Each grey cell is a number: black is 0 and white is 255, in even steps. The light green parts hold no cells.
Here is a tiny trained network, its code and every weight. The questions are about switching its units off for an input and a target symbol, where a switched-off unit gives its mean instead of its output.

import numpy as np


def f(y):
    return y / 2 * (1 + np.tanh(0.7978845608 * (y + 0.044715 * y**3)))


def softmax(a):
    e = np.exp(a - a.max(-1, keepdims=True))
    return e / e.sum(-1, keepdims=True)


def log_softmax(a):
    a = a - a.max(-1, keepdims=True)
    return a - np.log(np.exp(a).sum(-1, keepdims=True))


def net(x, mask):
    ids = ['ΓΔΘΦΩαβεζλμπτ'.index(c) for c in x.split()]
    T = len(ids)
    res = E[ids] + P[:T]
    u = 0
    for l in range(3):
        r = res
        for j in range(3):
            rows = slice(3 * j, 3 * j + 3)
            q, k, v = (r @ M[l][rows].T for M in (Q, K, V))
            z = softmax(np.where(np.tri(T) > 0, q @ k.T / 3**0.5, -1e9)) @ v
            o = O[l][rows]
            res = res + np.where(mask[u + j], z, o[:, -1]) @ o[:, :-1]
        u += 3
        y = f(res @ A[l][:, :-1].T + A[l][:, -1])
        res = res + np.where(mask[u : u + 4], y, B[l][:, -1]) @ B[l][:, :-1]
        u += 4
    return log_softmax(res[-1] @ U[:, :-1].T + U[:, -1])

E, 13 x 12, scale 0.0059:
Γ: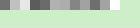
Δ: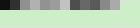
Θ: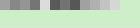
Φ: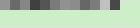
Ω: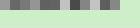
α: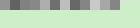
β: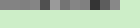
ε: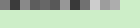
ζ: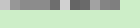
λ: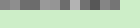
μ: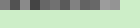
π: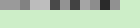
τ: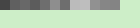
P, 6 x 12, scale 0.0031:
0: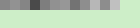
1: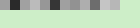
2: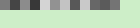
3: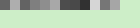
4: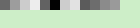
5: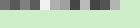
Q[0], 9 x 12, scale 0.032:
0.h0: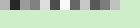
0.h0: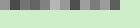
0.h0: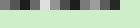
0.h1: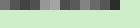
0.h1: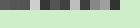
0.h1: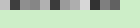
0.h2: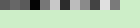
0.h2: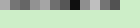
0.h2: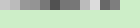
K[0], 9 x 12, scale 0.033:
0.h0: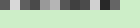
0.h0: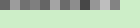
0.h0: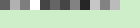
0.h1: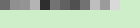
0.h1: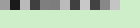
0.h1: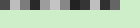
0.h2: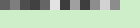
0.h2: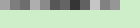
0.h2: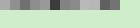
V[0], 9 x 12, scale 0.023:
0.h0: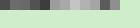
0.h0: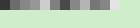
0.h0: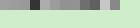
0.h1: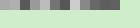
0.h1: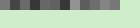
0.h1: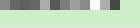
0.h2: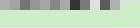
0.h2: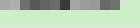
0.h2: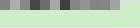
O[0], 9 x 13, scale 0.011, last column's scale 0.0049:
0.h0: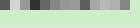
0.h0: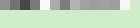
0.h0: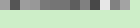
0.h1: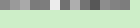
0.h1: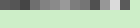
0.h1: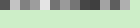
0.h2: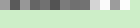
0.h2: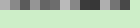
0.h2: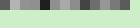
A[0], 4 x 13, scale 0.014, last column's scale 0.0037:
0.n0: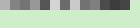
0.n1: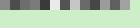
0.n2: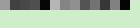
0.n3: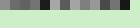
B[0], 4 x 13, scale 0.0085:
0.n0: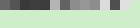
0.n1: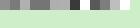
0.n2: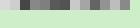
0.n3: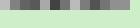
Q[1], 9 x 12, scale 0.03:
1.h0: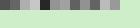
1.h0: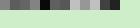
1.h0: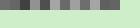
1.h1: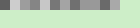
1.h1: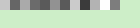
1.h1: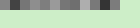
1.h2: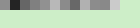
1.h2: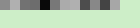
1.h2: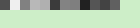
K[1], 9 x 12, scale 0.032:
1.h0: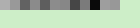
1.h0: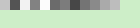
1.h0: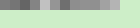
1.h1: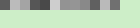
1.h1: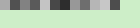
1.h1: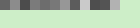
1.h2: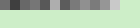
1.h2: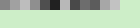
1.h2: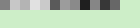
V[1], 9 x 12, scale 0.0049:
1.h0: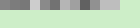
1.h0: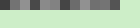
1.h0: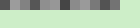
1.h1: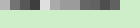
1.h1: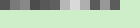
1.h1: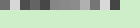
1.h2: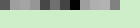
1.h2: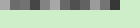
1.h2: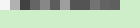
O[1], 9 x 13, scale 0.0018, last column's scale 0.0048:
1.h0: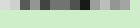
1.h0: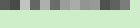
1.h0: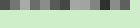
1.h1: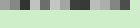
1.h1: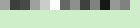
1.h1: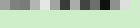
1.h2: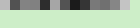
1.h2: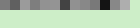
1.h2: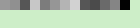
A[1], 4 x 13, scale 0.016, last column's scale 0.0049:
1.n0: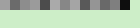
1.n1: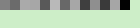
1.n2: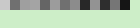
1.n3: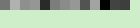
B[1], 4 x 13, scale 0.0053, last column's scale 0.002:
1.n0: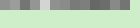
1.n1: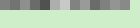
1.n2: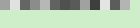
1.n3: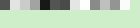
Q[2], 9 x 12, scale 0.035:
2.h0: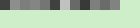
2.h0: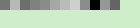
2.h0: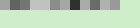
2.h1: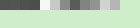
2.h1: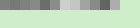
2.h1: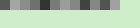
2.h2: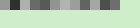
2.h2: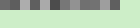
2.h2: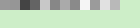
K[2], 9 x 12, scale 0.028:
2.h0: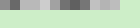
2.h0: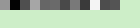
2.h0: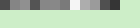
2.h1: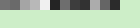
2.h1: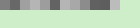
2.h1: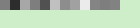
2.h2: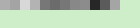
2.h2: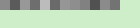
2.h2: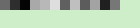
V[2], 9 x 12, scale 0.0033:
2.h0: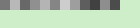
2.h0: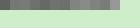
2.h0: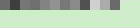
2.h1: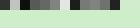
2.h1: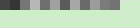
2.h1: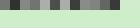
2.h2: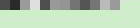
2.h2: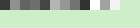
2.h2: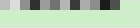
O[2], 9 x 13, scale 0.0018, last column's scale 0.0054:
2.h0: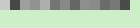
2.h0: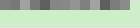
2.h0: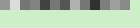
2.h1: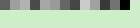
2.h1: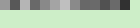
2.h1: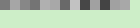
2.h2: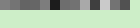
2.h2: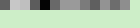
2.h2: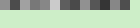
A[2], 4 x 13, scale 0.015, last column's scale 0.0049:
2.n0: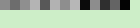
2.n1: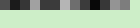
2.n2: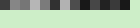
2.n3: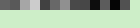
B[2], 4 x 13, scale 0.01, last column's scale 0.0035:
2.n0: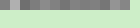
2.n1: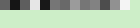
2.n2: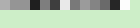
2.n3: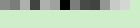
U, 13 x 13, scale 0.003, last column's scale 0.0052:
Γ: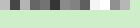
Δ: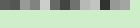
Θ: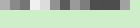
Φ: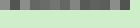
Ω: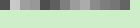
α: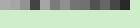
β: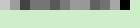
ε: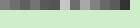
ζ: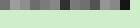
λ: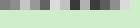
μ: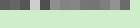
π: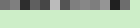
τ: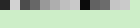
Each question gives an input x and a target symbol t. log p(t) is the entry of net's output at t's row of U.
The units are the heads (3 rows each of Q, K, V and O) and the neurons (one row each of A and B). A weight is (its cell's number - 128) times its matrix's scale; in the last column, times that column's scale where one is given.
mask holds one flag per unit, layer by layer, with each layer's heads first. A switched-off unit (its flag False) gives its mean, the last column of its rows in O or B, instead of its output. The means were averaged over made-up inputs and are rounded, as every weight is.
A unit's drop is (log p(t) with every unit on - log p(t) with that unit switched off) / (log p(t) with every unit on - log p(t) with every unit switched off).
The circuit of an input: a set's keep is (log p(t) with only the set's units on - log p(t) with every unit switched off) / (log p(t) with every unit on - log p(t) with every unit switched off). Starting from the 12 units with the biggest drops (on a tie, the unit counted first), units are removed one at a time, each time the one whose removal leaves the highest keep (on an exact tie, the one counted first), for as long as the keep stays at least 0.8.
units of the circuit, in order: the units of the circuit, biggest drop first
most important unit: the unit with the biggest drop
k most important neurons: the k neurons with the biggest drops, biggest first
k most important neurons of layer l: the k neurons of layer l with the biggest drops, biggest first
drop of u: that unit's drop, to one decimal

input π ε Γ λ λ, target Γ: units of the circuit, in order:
(0.h1; 0.h0)
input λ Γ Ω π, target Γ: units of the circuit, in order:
(0.h2)
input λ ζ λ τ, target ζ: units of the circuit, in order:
(2.n3; 0.h0; 0.h2)
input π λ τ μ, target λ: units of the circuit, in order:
(0.n1; 0.h1; 0.h2)
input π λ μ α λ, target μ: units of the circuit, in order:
(0.h1; 2.n1; 0.h2)
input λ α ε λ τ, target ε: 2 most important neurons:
(2.n2; 2.n1)
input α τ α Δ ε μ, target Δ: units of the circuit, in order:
(0.h2; 0.h0)
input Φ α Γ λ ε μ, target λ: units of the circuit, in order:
(0.h1; 0.n1; 0.h2)
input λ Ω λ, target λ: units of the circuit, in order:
(0.n1; 0.h2; 0.h1)
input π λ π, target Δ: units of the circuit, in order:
(0.h0; 0.h2; 1.h0)
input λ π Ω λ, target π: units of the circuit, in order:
(0.n0; 0.h0; 0.h1)
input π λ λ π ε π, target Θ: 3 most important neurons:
(0.n0; 1.n2; 0.n1)
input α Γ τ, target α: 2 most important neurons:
(2.n2; 2.n3)
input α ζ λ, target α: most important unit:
0.h1
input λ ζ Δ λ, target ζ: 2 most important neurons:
(2.n3; 1.n3)
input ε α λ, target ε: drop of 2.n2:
0.8
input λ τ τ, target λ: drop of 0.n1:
0.5
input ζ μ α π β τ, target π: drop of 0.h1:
0.2
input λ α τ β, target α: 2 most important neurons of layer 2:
(2.n2; 2.n3)
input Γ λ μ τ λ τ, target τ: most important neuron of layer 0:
(0.n1)
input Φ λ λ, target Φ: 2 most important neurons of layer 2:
(2.n3; 2.n1)
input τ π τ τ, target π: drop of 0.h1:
0.3
